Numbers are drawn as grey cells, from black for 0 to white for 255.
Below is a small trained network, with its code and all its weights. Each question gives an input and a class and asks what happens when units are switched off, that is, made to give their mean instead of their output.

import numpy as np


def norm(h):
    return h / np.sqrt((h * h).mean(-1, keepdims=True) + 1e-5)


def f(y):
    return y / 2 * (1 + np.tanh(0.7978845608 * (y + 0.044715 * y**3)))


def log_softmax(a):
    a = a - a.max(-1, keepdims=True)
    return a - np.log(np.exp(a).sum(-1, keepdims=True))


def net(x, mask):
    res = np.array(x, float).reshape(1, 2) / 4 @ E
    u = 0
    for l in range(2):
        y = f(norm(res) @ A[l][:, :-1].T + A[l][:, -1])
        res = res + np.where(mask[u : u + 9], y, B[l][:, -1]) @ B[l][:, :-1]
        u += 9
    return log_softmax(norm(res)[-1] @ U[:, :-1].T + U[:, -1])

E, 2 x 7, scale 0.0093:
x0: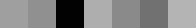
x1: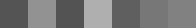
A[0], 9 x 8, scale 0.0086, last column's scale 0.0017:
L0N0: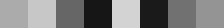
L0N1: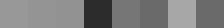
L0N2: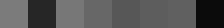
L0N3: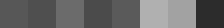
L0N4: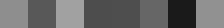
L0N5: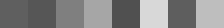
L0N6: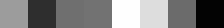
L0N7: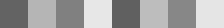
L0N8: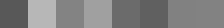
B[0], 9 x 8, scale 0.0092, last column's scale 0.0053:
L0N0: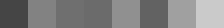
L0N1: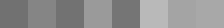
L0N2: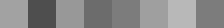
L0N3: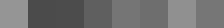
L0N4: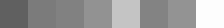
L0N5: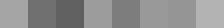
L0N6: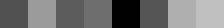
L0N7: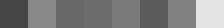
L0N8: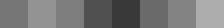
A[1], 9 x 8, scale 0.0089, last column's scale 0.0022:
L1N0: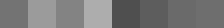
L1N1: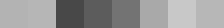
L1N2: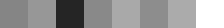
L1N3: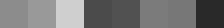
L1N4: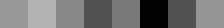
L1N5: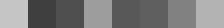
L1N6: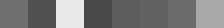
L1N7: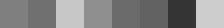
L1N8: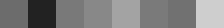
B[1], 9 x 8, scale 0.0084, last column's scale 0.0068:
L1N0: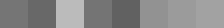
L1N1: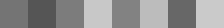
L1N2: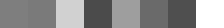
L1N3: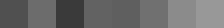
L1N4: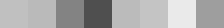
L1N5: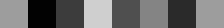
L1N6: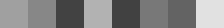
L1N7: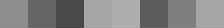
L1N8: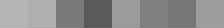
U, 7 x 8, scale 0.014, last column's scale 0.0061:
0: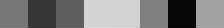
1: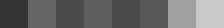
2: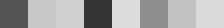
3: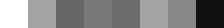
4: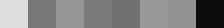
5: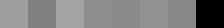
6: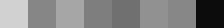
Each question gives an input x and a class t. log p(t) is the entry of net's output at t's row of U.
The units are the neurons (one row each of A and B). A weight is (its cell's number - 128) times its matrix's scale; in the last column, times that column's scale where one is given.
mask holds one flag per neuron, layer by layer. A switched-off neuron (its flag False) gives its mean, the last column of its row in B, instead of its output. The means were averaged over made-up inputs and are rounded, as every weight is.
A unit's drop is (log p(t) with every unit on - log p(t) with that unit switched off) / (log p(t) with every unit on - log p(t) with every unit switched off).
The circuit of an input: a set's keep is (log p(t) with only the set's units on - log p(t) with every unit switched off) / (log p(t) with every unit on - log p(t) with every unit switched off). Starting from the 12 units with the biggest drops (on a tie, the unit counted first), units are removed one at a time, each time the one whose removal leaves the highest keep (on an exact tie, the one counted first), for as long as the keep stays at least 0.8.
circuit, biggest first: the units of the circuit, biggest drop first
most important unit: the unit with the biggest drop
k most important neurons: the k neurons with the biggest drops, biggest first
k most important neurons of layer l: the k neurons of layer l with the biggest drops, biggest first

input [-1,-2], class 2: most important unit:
L0N4
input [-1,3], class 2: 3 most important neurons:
L0N7, L1N4, L1N6
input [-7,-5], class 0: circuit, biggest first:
L1N6, L1N7
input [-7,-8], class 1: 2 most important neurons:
L1N3, L1N6
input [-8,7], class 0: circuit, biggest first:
L0N6, L1N7
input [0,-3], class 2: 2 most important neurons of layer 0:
L0N0, L0N8
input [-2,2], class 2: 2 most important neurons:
L0N4, L0N5
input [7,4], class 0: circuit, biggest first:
L0N6, L1N2
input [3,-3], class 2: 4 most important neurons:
L0N0, L1N6, L0N5, L1N2
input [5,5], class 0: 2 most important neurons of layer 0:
L0N6, L0N0
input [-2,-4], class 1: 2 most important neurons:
L0N6, L1N2
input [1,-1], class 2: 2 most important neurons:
L0N0, L1N6
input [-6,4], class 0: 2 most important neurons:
L0N6, L0N4
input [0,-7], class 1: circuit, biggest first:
L0N6
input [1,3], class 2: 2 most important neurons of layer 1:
L1N4, L1N6
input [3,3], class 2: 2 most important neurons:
L0N7, L1N6
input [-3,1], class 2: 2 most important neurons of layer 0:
L0N4, L0N5
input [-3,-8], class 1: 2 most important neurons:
L0N6, L1N6
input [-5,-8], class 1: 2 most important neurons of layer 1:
L1N6, L1N3
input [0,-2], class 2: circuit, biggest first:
L1N5
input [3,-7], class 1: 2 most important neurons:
L0N6, L0N4
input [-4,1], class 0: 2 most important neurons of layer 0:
L0N0, L0N1
